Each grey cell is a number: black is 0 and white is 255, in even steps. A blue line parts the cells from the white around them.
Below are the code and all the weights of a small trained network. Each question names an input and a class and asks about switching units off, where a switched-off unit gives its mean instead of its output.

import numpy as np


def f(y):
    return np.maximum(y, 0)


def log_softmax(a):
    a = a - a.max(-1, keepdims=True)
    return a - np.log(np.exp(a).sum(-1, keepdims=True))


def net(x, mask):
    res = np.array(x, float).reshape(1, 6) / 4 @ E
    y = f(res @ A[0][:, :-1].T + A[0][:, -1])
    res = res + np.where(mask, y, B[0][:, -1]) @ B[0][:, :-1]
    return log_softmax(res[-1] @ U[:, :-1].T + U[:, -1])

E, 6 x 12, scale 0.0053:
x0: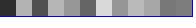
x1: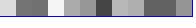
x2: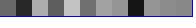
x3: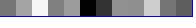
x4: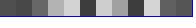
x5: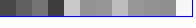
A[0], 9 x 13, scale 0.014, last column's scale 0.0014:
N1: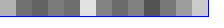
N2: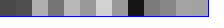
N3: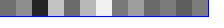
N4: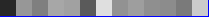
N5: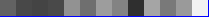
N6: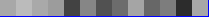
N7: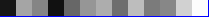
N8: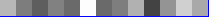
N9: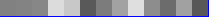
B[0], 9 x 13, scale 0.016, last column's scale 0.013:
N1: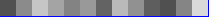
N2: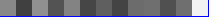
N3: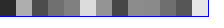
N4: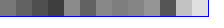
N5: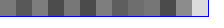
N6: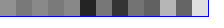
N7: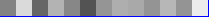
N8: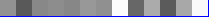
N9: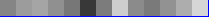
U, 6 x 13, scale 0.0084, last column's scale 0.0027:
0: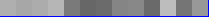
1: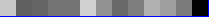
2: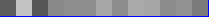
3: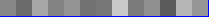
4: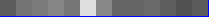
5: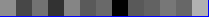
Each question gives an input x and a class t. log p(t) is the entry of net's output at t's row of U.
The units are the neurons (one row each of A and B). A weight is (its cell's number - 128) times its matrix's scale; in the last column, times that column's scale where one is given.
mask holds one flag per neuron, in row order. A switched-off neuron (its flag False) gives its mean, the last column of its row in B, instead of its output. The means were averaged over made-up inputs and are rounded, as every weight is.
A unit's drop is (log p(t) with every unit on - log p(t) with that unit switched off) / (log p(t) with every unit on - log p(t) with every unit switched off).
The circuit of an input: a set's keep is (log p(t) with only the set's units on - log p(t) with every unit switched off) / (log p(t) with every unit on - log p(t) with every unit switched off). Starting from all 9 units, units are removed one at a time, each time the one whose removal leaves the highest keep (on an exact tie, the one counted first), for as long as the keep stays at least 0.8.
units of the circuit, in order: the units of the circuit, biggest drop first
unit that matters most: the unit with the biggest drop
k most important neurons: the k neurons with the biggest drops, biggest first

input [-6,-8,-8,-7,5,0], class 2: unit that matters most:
N7
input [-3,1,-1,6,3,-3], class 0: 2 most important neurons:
N2, N5
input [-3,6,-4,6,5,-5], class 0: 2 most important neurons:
N9, N2
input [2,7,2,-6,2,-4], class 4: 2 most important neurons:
N3, N7
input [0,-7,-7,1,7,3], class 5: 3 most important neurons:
N8, N5, N9
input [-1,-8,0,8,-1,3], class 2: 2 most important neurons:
N7, N8
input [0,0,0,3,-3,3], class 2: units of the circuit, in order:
N2, N8
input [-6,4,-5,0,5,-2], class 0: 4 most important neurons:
N2, N4, N5, N8
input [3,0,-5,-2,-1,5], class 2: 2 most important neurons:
N7, N3
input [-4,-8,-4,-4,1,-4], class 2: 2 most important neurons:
N2, N7
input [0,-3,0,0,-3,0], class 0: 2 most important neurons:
N3, N4
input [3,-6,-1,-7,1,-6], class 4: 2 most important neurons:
N3, N9
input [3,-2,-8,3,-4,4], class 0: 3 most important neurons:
N3, N6, N4
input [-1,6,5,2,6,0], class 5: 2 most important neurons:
N8, N2
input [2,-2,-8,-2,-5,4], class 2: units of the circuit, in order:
N7
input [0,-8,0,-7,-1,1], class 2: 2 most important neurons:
N7, N3
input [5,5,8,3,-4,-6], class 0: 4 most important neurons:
N2, N5, N4, N8
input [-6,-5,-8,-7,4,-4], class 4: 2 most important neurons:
N3, N7
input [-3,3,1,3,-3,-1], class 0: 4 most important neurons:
N2, N5, N4, N3
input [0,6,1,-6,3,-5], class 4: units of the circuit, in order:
N3
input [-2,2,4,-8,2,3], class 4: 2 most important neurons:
N3, N9
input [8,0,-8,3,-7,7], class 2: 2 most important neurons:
N7, N2
